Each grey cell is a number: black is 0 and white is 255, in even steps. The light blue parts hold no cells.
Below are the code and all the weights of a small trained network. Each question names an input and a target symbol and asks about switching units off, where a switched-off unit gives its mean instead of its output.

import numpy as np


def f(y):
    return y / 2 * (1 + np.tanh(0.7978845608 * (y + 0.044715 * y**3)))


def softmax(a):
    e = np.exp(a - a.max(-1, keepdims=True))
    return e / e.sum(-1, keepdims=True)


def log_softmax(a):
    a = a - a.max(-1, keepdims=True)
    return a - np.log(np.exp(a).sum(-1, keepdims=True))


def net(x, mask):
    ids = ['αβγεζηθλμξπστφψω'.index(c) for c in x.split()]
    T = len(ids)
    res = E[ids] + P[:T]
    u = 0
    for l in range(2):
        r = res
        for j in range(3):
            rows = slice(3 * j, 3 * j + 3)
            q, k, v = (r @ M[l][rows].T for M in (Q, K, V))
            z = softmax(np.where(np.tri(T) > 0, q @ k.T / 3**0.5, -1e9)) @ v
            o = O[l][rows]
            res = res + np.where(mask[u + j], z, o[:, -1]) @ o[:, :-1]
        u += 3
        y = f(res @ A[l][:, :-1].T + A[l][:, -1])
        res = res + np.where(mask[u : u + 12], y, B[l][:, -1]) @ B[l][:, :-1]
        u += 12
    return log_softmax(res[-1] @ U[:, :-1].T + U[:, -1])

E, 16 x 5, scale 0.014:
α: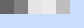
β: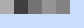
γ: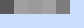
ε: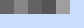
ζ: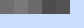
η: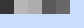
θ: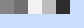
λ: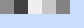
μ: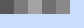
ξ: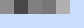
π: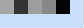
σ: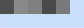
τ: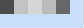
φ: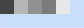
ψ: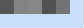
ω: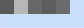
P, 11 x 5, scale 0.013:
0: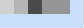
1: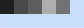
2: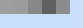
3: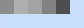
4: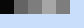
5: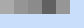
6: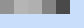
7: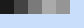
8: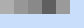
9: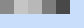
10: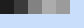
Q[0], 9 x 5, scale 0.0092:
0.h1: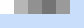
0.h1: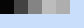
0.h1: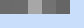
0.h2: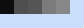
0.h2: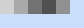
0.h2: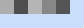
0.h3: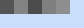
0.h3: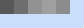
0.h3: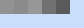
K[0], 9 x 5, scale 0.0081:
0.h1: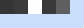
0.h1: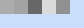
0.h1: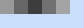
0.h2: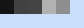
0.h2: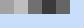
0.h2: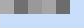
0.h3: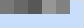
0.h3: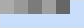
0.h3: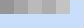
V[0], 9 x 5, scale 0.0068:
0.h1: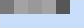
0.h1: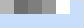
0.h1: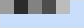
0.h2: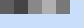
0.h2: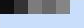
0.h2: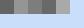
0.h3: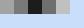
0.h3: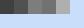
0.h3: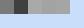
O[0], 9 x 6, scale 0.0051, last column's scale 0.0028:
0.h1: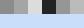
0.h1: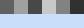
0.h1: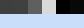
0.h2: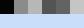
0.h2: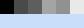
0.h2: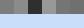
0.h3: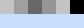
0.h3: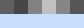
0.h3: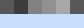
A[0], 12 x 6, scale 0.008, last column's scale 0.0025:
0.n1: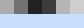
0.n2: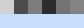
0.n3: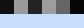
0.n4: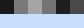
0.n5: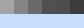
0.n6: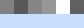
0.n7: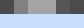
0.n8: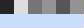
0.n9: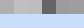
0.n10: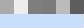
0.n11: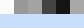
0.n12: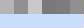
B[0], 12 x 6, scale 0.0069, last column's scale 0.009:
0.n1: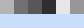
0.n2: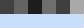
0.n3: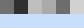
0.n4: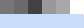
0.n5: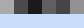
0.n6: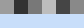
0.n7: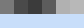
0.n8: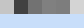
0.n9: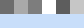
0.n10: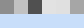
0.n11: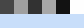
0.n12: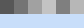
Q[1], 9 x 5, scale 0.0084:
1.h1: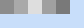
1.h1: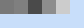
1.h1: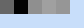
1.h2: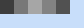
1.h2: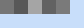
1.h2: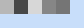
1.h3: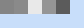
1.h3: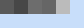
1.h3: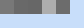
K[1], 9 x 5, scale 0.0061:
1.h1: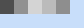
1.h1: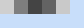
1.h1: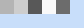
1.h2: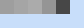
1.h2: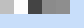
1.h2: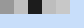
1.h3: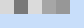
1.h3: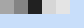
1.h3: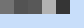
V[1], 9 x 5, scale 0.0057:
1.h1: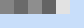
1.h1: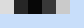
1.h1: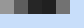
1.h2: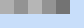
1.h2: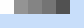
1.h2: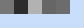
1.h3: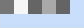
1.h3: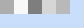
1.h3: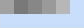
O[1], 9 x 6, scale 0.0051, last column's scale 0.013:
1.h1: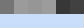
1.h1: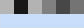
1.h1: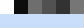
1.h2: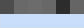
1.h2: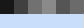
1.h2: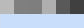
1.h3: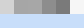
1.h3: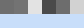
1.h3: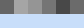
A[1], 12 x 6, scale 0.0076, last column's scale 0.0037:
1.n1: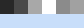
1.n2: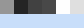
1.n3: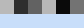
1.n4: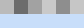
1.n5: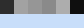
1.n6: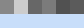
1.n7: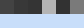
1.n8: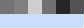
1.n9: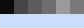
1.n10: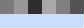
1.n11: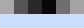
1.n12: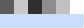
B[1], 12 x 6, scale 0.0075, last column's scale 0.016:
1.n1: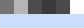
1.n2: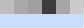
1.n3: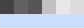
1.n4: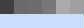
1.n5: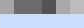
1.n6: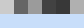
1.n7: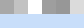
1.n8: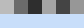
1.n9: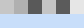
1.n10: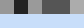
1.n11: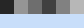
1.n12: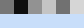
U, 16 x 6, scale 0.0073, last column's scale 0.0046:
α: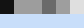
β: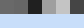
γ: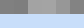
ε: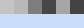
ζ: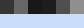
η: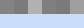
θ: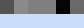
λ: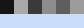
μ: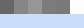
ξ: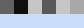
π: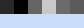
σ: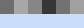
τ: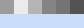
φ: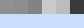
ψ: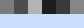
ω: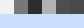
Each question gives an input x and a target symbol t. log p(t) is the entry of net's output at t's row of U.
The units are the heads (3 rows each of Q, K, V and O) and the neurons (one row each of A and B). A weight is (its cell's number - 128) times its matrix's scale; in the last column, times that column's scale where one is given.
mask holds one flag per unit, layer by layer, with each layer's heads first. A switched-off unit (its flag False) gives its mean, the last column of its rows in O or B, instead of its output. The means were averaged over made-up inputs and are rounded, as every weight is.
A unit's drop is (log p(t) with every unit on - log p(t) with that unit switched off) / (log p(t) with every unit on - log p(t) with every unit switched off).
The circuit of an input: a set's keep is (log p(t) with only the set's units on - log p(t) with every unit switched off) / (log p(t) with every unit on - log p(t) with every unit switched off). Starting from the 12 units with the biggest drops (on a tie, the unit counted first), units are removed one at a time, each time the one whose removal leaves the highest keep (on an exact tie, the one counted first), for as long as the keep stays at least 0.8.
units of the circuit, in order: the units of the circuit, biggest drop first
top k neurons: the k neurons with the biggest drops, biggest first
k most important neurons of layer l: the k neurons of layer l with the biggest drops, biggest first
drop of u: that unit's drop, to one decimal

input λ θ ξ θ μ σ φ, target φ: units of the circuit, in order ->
1.h2; 0.n10; 1.n1
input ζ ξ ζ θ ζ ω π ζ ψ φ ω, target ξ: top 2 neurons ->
0.n11; 0.n1
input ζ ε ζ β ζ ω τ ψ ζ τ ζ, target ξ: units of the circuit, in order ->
1.h1; 0.n11; 0.h2; 1.n2
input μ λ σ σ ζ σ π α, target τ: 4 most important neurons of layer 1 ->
1.n7; 1.n9; 1.n1; 1.n2
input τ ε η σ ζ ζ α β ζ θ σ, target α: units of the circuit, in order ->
1.h1; 0.h1; 0.n9; 0.h2
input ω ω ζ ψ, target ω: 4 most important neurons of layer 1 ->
1.n11; 1.n7; 1.n1; 1.n6
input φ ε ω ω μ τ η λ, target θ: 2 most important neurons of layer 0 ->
0.n10; 0.n1
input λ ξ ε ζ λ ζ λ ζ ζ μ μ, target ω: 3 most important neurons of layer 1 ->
1.n9; 1.n1; 1.n12
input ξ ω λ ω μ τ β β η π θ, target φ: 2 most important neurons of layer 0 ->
0.n4; 0.n7
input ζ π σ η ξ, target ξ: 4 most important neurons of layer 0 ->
0.n11; 0.n1; 0.n2; 0.n5
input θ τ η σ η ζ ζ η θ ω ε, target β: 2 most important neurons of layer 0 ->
0.n11; 0.n9
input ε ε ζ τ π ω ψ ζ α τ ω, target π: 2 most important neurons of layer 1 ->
1.n3; 1.n8
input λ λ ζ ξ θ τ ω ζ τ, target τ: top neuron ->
0.n4
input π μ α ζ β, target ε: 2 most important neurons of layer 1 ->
1.n2; 1.n9
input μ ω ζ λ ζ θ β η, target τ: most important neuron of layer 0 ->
0.n4
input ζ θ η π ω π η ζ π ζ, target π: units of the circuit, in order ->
1.h3; 1.n1; 1.n2
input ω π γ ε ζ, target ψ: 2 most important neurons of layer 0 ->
0.n11; 0.n10
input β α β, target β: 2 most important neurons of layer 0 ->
0.n3; 0.n1
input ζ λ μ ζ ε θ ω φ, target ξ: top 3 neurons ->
0.n11; 0.n1; 0.n2
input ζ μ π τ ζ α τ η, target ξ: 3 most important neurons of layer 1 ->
1.n3; 1.n2; 1.n7
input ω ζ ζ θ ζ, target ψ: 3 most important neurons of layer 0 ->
0.n11; 0.n10; 0.n9
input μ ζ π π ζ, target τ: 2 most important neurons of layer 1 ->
1.n7; 1.n9
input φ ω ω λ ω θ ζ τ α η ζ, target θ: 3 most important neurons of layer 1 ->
1.n1; 1.n8; 1.n9
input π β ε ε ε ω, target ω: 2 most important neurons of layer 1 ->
1.n7; 1.n3
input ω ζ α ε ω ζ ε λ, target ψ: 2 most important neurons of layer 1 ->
1.n3; 1.n1
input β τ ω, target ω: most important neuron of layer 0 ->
0.n10
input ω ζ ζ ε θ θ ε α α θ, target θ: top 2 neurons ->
0.n11; 1.n3
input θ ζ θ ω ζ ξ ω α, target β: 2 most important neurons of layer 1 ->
1.n9; 1.n12
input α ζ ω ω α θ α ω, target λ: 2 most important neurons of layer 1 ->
1.n1; 1.n9
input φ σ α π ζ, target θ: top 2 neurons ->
0.n10; 0.n3
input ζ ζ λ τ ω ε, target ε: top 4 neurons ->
0.n1; 0.n11; 1.n12; 0.n3
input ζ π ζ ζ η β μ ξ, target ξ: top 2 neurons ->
0.n11; 0.n1
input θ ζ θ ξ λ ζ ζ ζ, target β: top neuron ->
1.n9
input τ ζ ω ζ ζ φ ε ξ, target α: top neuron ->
0.n10
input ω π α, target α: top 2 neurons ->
0.n11; 0.n4
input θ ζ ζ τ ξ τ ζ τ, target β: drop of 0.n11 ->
0.3
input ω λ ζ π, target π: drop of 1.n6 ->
0.0
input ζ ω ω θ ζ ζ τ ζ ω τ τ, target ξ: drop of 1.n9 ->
-0.1
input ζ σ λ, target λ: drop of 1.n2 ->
0.1
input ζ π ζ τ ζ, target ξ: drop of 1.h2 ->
-0.1
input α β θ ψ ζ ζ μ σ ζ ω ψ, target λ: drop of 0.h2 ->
0.2
